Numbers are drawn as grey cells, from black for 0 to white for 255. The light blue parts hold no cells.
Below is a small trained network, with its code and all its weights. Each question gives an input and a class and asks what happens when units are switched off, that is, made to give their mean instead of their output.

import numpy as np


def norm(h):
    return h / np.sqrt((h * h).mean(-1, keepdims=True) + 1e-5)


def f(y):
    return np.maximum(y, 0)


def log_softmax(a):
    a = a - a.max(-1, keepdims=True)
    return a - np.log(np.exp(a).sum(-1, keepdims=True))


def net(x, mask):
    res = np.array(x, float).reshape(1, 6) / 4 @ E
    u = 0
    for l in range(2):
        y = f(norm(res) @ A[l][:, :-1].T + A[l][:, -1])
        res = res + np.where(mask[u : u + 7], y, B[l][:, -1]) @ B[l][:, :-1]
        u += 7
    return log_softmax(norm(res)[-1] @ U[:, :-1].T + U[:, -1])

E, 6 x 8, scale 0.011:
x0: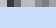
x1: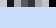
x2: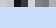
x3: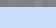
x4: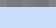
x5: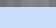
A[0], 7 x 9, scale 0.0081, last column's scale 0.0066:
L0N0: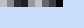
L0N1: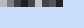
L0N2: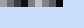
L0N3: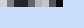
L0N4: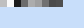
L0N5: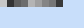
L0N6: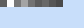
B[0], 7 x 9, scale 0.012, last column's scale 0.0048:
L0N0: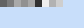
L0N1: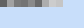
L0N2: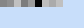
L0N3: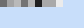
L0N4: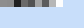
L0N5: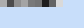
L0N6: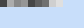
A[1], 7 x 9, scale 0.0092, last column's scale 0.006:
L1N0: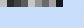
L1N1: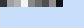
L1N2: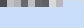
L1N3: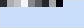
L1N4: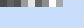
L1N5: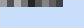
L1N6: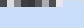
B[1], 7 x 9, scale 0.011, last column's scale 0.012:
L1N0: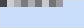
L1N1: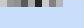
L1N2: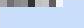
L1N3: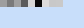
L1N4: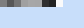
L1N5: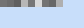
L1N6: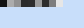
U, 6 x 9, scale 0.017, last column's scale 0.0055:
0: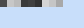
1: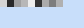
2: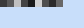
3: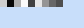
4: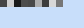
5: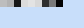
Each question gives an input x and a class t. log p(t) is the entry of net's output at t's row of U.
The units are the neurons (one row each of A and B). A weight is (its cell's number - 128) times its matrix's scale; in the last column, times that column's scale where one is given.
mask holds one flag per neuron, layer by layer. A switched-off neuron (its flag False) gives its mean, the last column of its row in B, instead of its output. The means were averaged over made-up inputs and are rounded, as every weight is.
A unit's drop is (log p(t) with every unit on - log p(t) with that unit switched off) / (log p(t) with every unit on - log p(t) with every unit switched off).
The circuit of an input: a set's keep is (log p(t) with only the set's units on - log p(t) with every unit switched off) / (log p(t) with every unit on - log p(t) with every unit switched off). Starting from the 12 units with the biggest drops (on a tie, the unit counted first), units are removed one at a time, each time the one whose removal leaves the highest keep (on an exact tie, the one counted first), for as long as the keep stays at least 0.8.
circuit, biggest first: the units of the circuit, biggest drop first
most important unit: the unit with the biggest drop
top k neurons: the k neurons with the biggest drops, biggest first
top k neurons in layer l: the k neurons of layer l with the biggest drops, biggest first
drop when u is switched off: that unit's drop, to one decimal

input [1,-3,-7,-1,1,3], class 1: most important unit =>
L1N6
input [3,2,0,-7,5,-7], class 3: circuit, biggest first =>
(L1N3, L1N6)
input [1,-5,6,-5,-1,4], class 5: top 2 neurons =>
(L1N6, L1N4)
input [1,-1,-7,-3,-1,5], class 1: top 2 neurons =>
(L1N6, L0N6)
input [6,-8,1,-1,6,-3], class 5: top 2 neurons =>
(L1N4, L0N3)
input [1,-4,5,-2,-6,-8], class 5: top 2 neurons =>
(L1N6, L1N4)
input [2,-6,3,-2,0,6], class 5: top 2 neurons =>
(L1N6, L1N4)
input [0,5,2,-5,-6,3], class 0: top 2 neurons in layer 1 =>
(L1N3, L1N1)
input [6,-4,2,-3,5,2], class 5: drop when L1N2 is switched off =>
0.0
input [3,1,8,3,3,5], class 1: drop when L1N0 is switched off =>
0.1
